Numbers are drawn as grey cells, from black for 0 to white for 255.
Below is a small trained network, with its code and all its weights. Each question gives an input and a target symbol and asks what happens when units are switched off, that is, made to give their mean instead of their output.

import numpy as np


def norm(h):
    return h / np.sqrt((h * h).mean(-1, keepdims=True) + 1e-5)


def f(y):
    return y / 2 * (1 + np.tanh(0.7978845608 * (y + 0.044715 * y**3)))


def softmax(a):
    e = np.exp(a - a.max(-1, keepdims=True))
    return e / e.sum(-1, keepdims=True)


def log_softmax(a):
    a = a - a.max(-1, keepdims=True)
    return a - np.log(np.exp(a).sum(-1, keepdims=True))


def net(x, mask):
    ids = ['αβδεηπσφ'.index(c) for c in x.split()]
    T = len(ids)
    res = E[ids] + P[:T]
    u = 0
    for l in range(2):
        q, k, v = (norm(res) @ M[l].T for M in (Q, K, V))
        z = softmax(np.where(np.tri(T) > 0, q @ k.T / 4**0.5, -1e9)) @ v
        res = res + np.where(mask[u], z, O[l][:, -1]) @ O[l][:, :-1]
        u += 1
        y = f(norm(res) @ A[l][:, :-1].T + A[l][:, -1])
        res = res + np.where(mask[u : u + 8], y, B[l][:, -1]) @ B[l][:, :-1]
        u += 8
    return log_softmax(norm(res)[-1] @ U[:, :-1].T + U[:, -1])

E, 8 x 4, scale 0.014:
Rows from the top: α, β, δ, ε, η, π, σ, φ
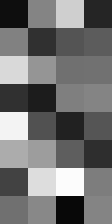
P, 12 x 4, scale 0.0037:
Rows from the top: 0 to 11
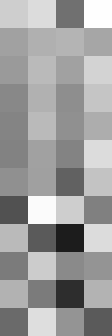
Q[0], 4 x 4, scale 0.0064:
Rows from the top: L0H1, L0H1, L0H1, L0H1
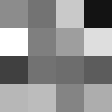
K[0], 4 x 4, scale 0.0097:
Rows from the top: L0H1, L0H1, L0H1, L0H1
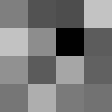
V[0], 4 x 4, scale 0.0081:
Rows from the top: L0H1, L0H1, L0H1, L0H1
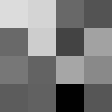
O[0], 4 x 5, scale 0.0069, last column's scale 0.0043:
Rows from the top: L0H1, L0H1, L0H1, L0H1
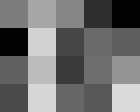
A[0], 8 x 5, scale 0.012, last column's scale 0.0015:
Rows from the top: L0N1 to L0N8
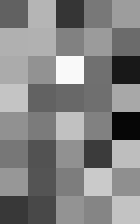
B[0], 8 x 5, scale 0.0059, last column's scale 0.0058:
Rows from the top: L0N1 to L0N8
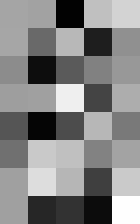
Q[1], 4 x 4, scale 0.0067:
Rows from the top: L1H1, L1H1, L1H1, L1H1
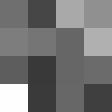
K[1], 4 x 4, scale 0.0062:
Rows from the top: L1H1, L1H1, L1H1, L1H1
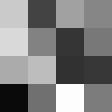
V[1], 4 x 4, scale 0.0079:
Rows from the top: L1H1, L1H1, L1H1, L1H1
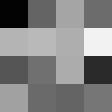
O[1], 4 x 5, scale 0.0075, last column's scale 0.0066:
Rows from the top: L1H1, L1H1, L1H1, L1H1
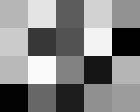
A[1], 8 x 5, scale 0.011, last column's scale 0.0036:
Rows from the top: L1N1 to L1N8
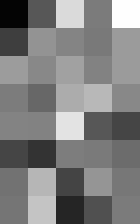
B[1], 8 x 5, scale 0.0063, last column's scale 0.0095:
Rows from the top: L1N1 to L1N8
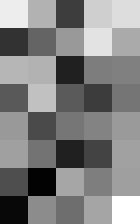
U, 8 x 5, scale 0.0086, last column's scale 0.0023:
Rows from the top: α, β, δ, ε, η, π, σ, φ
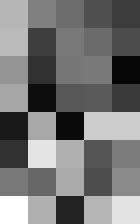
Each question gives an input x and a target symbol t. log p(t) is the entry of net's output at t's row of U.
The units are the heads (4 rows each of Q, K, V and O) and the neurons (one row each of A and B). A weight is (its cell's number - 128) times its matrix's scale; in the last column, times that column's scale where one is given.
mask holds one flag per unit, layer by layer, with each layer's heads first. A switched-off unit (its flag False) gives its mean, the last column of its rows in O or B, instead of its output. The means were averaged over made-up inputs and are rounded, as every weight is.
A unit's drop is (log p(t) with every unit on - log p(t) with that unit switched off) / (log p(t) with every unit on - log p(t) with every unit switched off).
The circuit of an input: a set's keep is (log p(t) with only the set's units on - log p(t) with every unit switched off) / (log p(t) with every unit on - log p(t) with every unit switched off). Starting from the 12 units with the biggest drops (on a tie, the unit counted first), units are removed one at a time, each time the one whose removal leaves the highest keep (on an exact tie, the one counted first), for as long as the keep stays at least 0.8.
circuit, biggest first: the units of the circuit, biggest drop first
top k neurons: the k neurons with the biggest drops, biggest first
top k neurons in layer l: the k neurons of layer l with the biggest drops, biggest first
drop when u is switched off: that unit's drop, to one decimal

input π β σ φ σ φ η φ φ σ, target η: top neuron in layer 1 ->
[L1N2]
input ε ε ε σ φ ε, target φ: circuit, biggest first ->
[L1N1, L1N8]
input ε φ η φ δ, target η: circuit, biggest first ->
[L0H1, L1H1, L0N1]
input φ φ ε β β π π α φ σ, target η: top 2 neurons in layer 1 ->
[L1N2, L1N1]
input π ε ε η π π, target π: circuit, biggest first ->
[L0N8, L1N1]
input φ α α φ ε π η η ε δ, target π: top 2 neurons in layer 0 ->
[L0N2, L0N8]
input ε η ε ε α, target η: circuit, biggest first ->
[L0H1, L1N1]
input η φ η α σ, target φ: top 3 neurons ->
[L1N1, L1N8, L0N3]
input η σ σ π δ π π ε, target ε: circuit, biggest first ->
[L0N8, L1H1]
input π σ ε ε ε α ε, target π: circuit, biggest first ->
[L1H1, L0N7, L0N1]
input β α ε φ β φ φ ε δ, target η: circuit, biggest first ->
[L0H1, L0N8, L1H1]
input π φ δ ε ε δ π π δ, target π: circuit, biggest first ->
[L0H1, L1N1]
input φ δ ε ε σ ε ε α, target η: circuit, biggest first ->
[L1N1, L0H1, L0N7]
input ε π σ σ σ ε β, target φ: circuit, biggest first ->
[L1H1]
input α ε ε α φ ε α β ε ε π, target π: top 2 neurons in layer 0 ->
[L0N8, L0N4]
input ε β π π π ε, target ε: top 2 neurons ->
[L0N8, L1N8]
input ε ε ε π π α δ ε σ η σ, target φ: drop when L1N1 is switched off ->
1.1
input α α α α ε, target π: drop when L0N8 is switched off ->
-0.1
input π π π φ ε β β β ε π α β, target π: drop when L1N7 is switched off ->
0.0
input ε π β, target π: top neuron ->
[L0N1]
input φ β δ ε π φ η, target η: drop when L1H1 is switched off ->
0.2
